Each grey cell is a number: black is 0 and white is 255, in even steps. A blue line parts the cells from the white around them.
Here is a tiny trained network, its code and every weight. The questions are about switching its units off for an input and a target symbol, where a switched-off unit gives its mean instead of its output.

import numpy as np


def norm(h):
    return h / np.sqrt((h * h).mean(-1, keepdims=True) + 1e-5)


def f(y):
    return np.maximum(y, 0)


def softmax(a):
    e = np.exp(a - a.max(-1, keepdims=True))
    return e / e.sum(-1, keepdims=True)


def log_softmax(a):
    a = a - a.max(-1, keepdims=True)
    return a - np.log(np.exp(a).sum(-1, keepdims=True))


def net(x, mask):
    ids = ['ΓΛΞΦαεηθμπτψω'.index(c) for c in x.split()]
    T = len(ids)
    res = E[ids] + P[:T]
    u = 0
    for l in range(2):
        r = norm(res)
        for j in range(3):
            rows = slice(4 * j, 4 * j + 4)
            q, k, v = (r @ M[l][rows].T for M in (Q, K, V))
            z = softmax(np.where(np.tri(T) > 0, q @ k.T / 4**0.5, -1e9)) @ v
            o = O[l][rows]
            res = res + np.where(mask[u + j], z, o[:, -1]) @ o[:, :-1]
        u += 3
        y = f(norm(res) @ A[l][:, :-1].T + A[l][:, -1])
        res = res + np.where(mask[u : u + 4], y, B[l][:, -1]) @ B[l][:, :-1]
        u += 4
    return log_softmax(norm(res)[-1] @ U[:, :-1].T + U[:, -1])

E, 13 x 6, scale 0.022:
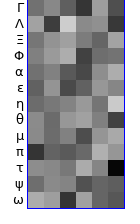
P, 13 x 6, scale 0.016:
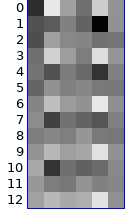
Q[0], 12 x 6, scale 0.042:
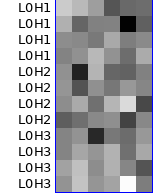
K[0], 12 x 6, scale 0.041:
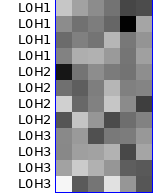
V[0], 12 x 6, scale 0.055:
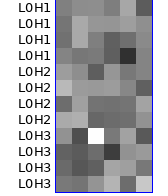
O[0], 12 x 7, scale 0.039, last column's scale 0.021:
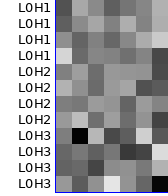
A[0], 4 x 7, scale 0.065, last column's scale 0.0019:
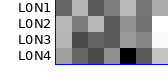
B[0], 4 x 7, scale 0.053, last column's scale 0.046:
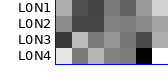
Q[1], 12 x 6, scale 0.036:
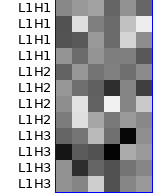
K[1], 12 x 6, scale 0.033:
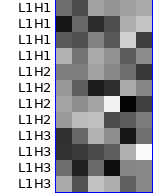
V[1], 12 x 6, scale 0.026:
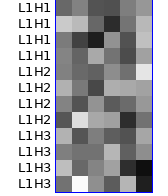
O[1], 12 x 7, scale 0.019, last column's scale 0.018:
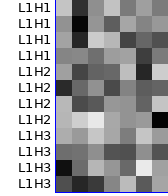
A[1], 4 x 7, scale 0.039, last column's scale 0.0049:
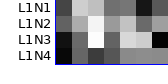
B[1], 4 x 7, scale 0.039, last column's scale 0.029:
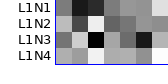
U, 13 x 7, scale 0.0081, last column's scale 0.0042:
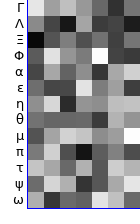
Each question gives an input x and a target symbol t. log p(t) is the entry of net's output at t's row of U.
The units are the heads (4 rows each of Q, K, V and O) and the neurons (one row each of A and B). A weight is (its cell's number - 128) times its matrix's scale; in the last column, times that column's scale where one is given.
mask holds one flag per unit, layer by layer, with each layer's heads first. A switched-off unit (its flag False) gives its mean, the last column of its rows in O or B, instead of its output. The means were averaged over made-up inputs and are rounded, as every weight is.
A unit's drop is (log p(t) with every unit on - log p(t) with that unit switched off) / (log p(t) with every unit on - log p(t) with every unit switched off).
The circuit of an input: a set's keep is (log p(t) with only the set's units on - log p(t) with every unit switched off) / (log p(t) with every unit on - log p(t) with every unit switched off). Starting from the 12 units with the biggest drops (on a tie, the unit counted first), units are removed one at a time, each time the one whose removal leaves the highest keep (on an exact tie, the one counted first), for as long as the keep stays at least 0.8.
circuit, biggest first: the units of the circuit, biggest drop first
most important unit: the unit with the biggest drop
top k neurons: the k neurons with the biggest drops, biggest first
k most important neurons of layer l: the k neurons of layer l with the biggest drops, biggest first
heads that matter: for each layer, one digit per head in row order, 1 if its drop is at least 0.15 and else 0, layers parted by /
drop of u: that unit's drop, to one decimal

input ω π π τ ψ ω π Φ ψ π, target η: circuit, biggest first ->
L0H3; L0N4
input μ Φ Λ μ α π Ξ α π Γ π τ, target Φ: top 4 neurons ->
L0N3; L0N4; L0N1; L1N4
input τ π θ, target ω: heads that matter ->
111 / 000
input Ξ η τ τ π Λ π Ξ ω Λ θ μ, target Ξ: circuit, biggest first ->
L0H2; L0H1
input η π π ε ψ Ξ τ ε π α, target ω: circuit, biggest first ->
L0H3
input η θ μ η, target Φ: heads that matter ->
111 / 000
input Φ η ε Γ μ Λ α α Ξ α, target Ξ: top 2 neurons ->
L1N3; L0N3
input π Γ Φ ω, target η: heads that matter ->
001 / 000
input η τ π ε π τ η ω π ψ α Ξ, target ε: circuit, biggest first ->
L0H3; L0N4
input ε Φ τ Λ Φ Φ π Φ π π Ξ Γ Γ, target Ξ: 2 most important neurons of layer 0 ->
L0N1; L0N3
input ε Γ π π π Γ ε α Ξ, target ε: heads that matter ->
101 / 000
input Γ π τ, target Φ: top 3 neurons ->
L0N3; L0N4; L1N4
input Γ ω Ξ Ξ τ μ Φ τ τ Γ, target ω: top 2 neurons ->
L0N1; L0N4
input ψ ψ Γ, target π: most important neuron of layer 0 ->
L0N4
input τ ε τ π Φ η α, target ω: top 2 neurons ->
L0N1; L0N4
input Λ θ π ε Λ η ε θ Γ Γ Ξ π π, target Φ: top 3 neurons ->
L1N3; L1N4; L0N4
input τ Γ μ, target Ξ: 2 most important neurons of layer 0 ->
L0N1; L0N4
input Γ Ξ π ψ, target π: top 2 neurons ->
L0N1; L0N4
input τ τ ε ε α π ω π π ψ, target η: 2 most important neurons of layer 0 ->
L0N1; L0N4
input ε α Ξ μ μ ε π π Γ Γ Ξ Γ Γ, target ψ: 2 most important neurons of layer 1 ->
L1N1; L1N4
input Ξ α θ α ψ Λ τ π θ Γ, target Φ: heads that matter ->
001 / 000
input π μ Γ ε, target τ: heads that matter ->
110 / 100
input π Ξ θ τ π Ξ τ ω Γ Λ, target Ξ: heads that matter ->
001 / 000
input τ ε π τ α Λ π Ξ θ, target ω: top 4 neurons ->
L0N4; L1N3; L0N2; L0N1
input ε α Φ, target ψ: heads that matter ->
001 / 000
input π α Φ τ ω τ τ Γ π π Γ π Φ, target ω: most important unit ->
L0H2
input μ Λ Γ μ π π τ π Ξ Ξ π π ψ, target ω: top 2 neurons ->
L0N4; L0N1
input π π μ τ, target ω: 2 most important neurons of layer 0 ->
L0N1; L0N4
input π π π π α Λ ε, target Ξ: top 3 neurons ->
L1N3; L0N3; L0N1
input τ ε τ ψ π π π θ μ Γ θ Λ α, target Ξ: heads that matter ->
001 / 010
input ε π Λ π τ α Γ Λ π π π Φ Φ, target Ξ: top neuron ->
L1N3
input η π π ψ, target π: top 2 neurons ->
L0N1; L1N3
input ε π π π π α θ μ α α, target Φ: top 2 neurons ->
L1N3; L1N4
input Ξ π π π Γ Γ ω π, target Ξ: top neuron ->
L1N1
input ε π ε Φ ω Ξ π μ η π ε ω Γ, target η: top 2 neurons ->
L0N1; L0N4
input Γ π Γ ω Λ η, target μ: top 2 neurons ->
L0N4; L1N2
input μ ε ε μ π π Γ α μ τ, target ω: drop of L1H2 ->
0.0
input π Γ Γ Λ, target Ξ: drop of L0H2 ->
0.3
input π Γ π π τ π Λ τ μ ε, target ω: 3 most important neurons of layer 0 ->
L0N1; L0N4; L0N3
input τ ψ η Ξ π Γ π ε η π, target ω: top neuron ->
L0N1
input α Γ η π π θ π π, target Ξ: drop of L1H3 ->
-0.1
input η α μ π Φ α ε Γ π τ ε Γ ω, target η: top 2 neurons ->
L0N1; L0N4
